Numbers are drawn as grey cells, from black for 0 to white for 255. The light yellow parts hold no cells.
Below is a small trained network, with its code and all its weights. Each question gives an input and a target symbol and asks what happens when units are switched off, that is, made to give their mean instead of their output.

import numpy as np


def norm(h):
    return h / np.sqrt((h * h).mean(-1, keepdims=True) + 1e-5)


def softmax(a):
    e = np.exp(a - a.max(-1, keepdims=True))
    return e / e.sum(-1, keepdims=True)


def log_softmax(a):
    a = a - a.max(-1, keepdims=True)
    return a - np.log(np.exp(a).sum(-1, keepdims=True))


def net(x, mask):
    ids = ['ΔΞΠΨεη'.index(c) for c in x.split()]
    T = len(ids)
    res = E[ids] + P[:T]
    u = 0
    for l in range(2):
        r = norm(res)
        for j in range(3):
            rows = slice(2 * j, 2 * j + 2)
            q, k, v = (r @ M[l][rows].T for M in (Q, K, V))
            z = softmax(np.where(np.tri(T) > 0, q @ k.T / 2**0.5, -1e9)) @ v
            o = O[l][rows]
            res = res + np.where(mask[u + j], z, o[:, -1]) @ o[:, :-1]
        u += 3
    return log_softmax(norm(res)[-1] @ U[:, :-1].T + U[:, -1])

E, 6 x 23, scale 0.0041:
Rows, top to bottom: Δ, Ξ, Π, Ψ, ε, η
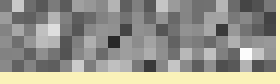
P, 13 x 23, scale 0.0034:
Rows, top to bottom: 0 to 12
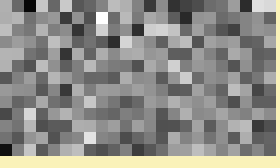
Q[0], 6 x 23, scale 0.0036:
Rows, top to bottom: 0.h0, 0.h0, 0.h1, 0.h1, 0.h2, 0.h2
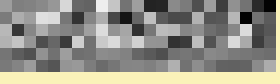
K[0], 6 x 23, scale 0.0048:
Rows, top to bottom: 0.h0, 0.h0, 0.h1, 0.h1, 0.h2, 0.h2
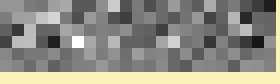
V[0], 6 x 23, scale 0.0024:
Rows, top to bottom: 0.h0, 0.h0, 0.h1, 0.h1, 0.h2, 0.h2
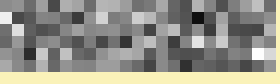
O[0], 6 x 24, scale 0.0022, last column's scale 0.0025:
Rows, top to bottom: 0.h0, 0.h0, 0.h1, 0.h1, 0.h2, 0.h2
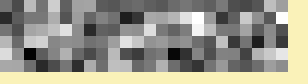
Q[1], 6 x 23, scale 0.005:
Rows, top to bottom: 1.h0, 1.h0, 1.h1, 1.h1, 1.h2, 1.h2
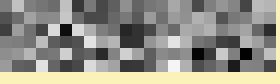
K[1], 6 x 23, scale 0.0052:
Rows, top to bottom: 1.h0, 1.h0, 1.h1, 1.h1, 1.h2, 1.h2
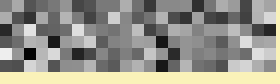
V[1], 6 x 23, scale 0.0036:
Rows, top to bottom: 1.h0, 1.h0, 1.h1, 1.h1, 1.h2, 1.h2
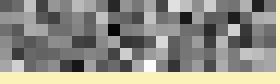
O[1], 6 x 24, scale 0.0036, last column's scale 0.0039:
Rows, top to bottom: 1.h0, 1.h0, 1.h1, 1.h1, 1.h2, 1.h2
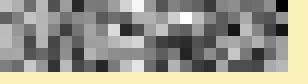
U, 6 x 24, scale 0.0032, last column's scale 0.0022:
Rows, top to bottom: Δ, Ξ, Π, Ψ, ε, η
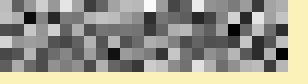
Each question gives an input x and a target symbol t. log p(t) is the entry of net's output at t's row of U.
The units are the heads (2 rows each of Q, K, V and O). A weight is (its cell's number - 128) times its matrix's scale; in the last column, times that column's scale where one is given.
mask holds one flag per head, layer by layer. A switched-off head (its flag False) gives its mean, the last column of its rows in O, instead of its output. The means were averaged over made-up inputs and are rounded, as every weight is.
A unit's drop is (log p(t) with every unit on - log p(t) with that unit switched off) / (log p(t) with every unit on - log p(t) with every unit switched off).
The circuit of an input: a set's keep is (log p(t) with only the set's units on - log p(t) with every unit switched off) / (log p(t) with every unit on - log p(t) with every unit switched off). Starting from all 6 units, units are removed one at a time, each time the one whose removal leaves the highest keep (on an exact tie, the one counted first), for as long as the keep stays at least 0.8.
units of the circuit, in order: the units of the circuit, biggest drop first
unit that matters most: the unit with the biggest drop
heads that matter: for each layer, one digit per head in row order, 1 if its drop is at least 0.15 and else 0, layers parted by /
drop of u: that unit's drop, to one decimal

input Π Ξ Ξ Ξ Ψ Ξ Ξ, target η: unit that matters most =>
0.h0
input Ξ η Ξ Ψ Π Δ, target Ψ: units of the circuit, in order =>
1.h1; 1.h2
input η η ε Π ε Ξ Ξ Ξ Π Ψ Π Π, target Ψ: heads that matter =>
010 / 110
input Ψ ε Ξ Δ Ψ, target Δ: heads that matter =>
010 / 000
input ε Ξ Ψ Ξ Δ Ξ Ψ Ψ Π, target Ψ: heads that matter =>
000 / 110
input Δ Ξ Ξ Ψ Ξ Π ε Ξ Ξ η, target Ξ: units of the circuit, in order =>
0.h0; 1.h1
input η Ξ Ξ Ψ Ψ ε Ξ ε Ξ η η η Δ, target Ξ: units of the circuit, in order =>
0.h0; 1.h0
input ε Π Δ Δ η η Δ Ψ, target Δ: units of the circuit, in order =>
0.h1; 1.h0
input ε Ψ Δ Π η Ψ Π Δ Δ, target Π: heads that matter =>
001 / 001
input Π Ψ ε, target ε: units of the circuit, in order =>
1.h2; 1.h1
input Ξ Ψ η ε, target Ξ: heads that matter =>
110 / 010
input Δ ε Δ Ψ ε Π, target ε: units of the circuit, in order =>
1.h1; 1.h2
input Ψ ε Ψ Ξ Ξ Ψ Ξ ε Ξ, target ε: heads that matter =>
000 / 111
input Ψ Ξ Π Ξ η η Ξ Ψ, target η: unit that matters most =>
1.h2
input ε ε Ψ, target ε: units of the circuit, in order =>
1.h2; 1.h1
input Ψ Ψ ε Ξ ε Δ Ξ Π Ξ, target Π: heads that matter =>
001 / 111
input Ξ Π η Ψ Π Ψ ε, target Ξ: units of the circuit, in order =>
0.h0; 0.h1; 1.h0
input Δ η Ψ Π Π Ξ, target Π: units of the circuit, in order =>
0.h2; 1.h2
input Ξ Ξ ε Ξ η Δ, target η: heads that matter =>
010 / 001
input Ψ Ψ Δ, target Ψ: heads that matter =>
000 / 111
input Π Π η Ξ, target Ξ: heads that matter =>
010 / 100
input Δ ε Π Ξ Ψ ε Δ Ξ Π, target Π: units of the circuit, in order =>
1.h2
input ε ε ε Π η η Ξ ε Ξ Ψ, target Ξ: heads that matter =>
110 / 100
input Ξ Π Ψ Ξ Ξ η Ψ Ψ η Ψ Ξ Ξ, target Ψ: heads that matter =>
010 / 110
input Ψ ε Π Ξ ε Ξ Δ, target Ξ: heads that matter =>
000 / 110
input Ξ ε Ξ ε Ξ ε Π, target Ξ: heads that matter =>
110 / 010
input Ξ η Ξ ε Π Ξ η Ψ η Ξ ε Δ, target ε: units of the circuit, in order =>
1.h1; 1.h0
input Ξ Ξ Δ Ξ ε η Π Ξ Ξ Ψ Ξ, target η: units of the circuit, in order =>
1.h2
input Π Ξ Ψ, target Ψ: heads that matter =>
000 / 111
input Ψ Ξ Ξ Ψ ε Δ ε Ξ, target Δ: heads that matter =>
010 / 100
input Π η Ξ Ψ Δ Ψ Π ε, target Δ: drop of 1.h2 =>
0.0
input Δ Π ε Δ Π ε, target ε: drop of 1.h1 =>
0.7
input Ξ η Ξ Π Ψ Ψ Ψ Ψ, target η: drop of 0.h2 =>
-0.1
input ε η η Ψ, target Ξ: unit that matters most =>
0.h1
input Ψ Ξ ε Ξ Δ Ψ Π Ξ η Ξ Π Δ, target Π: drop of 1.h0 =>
0.2
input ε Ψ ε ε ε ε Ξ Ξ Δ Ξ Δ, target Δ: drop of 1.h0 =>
0.4
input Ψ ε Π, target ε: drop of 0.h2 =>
0.1
